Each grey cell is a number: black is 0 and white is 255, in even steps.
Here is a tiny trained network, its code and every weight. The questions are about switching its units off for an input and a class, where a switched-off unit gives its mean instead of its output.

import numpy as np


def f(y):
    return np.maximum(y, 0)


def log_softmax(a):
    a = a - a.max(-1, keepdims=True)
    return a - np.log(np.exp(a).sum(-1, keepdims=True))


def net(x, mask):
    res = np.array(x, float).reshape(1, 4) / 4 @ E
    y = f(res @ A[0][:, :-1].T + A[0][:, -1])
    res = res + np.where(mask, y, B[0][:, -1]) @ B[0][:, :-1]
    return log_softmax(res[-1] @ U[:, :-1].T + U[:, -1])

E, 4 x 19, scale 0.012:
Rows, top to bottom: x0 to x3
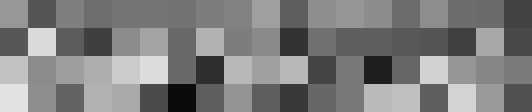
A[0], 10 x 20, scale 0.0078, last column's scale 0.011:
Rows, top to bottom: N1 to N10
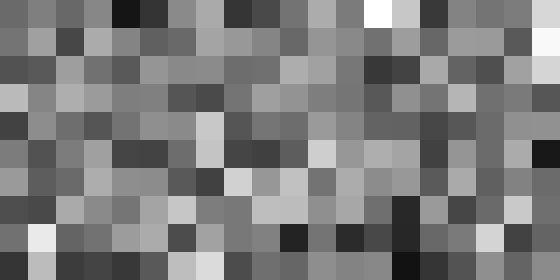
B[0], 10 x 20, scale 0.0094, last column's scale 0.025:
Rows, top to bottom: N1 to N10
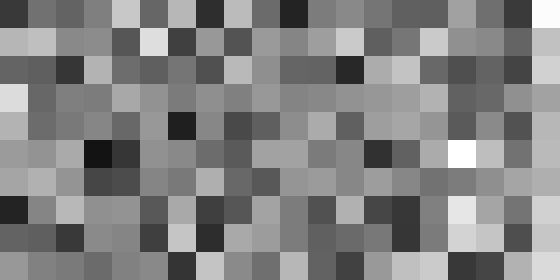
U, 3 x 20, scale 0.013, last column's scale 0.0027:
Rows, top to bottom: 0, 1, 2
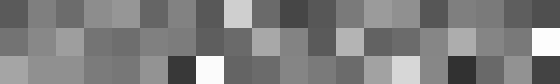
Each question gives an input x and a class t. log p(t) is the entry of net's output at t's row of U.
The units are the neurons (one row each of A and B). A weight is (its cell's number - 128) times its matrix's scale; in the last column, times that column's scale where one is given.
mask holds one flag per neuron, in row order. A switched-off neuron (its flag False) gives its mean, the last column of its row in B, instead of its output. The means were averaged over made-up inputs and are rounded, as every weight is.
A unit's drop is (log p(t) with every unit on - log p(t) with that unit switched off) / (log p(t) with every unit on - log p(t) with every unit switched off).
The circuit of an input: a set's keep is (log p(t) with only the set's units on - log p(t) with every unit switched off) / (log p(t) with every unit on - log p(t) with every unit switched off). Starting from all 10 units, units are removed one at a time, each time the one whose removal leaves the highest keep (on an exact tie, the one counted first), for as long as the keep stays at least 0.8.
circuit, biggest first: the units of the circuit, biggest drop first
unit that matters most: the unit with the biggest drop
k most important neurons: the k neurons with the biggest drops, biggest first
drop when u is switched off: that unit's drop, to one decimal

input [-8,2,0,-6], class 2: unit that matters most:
N1
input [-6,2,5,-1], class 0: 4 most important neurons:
(N6 N2 N8 N7)
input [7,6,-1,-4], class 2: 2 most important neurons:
(N10 N1)
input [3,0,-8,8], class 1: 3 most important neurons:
(N6 N2 N3)
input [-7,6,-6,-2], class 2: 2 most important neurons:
(N10 N5)
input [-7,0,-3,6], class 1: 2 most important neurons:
(N3 N2)
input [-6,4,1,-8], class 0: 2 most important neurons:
(N8 N3)
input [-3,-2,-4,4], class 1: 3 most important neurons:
(N6 N3 N2)
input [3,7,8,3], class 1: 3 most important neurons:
(N1 N3 N2)
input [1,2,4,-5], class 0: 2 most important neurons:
(N3 N6)
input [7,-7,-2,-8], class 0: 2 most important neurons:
(N3 N2)
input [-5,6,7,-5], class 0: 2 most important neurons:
(N3 N6)
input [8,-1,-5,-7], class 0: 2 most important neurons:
(N8 N1)
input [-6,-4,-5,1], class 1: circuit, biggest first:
(N6)
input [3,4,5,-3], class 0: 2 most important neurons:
(N6 N2)
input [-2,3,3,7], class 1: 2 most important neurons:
(N1 N3)
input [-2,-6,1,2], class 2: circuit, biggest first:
(N8 N1)
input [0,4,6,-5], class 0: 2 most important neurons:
(N3 N6)
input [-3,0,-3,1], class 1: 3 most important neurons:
(N3 N2 N9)
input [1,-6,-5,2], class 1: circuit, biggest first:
(N6)
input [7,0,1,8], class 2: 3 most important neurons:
(N8 N6 N1)
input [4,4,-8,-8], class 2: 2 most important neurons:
(N10 N5)
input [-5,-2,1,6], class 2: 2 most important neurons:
(N8 N9)
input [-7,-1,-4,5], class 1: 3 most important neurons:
(N6 N3 N2)
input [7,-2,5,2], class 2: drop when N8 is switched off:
0.3
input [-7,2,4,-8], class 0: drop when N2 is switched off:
0.5
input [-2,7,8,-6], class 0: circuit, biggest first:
(N3)
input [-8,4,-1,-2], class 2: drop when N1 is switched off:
0.3
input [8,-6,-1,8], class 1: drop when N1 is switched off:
0.0
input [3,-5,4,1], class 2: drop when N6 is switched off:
0.1
